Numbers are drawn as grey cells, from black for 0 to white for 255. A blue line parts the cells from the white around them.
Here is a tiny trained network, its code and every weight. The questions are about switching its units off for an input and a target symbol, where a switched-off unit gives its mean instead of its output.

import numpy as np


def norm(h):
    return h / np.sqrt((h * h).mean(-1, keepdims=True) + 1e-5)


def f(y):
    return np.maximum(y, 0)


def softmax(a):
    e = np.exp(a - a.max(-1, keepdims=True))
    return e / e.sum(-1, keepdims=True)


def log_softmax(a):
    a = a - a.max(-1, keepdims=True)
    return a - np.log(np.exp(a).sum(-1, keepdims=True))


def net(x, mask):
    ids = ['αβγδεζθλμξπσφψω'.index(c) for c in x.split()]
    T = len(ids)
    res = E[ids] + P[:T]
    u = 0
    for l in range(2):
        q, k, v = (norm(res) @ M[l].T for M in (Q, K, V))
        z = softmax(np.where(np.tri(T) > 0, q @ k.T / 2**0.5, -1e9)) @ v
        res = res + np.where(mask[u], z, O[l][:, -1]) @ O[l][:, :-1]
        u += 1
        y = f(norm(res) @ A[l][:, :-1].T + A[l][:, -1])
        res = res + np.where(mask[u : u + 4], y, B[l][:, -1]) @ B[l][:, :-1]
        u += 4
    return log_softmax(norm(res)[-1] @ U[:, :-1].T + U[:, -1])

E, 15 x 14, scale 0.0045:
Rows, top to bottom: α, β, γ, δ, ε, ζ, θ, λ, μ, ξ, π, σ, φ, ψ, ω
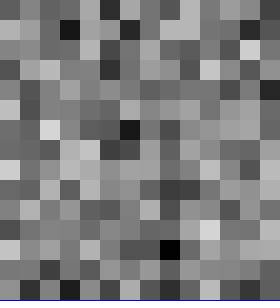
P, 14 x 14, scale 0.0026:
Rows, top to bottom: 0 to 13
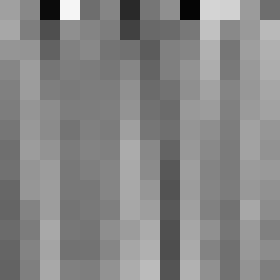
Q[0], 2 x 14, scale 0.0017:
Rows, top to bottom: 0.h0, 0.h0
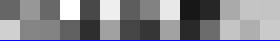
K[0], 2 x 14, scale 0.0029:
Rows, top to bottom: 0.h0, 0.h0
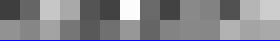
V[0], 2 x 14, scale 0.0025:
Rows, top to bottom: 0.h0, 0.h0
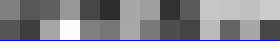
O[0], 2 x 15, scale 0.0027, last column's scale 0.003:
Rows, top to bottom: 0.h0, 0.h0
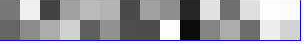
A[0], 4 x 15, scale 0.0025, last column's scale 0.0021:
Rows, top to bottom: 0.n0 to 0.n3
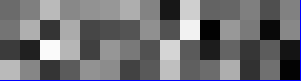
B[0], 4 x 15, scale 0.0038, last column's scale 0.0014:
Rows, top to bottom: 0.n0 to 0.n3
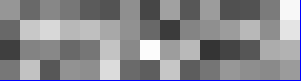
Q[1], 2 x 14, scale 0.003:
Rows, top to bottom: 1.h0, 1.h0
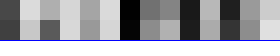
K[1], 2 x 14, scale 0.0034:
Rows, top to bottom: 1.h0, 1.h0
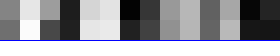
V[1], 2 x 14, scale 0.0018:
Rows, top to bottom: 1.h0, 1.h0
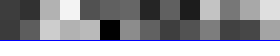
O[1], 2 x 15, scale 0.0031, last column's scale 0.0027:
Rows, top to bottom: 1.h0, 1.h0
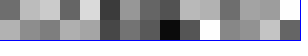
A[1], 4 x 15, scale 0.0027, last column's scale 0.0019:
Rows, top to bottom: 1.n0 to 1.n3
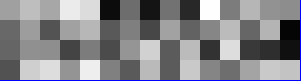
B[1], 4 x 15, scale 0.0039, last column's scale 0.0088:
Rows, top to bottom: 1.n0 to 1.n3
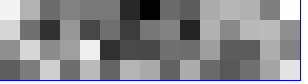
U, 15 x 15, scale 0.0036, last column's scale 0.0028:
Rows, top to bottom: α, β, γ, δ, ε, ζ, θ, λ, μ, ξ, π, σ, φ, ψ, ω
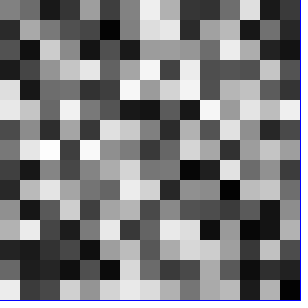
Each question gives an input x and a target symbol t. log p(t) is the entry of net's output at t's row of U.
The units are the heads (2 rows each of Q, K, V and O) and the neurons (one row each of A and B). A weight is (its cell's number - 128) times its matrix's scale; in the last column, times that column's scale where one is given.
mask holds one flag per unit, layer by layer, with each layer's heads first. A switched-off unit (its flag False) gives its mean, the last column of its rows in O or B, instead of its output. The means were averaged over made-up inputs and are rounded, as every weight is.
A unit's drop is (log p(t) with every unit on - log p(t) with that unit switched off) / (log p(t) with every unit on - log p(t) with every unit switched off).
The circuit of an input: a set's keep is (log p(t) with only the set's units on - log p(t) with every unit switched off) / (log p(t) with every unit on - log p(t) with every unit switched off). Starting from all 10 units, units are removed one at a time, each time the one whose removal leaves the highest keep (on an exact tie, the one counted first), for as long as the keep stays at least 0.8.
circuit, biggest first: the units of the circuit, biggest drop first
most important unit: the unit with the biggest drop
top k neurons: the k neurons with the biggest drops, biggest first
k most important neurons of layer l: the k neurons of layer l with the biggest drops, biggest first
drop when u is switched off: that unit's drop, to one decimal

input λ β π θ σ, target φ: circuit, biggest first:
1.h0, 1.n0, 0.h0
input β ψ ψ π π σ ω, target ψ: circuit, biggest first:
0.h0, 1.n0, 1.n3
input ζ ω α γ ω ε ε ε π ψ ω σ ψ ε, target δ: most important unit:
0.n2
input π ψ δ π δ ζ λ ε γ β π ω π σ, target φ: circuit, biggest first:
1.h0, 1.n0, 1.n3
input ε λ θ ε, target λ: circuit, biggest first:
0.n2, 0.h0, 1.h0, 1.n3
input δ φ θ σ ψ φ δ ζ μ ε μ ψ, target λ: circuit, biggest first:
1.h0, 1.n3
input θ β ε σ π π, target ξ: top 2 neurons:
1.n0, 0.n1
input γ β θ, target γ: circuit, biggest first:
1.h0, 1.n0, 0.h0
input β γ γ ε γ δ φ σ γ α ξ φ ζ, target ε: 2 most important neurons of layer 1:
1.n0, 1.n3
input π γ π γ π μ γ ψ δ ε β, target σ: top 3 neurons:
0.n3, 1.n0, 1.n3
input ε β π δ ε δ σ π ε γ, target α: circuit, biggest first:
1.h0, 1.n0, 1.n3, 0.h0
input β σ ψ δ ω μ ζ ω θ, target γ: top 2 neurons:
1.n0, 1.n3
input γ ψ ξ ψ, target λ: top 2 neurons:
1.n0, 0.n0
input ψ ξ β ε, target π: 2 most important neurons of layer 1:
1.n0, 1.n3
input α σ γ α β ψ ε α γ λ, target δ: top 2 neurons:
1.n0, 0.n1
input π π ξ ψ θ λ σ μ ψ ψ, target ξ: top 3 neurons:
1.n0, 0.n0, 0.n1
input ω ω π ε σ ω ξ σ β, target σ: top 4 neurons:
0.n3, 0.n1, 1.n0, 1.n3
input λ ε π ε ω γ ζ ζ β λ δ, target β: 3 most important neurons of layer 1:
1.n0, 1.n3, 1.n2
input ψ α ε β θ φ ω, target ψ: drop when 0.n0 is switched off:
0.1
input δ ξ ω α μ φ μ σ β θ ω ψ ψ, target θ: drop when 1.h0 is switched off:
0.9
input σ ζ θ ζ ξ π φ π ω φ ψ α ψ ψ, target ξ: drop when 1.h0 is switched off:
-0.1
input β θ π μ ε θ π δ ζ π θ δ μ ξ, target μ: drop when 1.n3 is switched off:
0.2
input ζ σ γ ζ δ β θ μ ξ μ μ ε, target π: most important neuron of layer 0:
0.n0
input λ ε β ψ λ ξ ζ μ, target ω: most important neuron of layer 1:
1.n0
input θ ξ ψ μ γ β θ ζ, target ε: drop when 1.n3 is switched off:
0.3
